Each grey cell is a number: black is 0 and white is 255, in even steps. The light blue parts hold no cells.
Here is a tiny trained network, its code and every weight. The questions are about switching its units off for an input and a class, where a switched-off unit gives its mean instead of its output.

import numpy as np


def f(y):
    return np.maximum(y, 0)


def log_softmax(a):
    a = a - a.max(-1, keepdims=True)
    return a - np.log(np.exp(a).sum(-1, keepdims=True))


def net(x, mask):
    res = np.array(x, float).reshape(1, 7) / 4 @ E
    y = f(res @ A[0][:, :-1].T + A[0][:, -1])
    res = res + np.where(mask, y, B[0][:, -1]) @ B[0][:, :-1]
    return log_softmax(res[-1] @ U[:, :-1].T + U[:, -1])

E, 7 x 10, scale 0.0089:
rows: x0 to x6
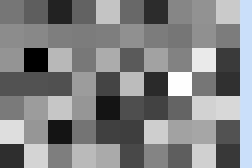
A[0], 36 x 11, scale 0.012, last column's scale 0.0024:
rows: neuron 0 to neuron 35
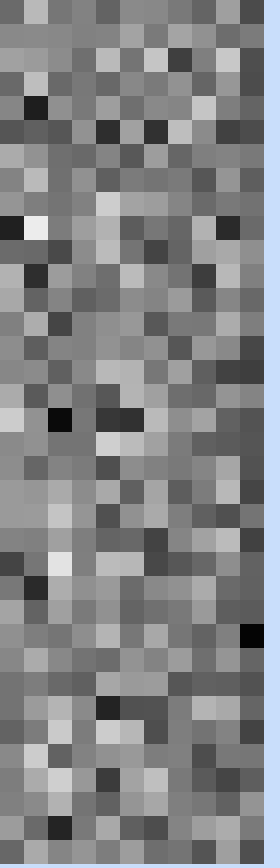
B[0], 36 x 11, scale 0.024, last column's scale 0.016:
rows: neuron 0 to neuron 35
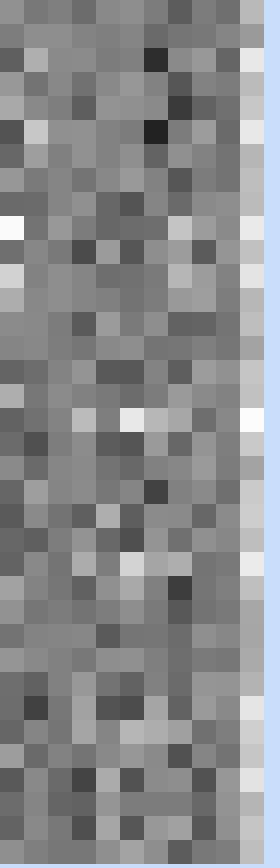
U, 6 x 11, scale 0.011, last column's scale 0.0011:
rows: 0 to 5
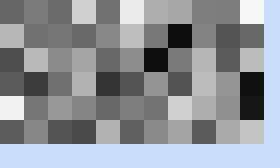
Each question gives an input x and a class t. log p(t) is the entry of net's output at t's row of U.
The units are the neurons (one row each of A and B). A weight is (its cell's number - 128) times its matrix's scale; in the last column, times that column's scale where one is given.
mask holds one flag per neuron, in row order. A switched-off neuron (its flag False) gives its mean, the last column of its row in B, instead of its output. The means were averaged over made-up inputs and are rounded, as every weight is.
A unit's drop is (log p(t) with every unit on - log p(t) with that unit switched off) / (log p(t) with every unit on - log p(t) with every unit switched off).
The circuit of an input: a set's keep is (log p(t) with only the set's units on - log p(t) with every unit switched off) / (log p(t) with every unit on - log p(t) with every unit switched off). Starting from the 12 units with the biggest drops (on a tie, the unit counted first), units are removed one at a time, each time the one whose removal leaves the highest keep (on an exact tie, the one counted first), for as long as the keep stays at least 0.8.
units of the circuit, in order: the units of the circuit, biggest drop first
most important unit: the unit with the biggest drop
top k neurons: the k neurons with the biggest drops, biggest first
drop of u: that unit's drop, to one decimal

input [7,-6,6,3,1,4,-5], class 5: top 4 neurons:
neuron 34; neuron 10; neuron 9; neuron 31
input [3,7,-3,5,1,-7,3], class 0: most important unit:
neuron 23
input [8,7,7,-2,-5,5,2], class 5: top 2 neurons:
neuron 34; neuron 10
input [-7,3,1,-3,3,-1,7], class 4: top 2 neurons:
neuron 9; neuron 34
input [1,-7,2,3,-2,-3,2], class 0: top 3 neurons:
neuron 2; neuron 20; neuron 30
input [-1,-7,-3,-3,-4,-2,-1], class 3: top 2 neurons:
neuron 5; neuron 17
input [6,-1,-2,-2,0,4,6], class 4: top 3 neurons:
neuron 9; neuron 32; neuron 21
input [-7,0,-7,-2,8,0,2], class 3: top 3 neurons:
neuron 29; neuron 22; neuron 4
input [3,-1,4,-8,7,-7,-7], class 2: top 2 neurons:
neuron 2; neuron 20
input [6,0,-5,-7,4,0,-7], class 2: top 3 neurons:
neuron 2; neuron 9; neuron 20
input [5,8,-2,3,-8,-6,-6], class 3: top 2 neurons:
neuron 15; neuron 18
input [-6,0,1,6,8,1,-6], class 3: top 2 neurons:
neuron 29; neuron 2
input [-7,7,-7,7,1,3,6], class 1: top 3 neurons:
neuron 2; neuron 31; neuron 3
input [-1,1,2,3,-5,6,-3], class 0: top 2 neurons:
neuron 17; neuron 29
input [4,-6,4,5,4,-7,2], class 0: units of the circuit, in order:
neuron 23
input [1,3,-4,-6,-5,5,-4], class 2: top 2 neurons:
neuron 2; neuron 23
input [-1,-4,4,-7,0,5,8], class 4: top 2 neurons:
neuron 9; neuron 5
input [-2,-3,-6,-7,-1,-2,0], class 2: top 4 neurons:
neuron 2; neuron 20; neuron 4; neuron 24
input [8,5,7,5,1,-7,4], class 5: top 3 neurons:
neuron 10; neuron 17; neuron 34
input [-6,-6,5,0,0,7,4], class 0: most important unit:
neuron 17
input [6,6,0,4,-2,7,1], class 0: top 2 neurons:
neuron 17; neuron 32
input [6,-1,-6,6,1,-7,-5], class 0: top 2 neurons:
neuron 23; neuron 30
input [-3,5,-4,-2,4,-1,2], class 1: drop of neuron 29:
-0.1
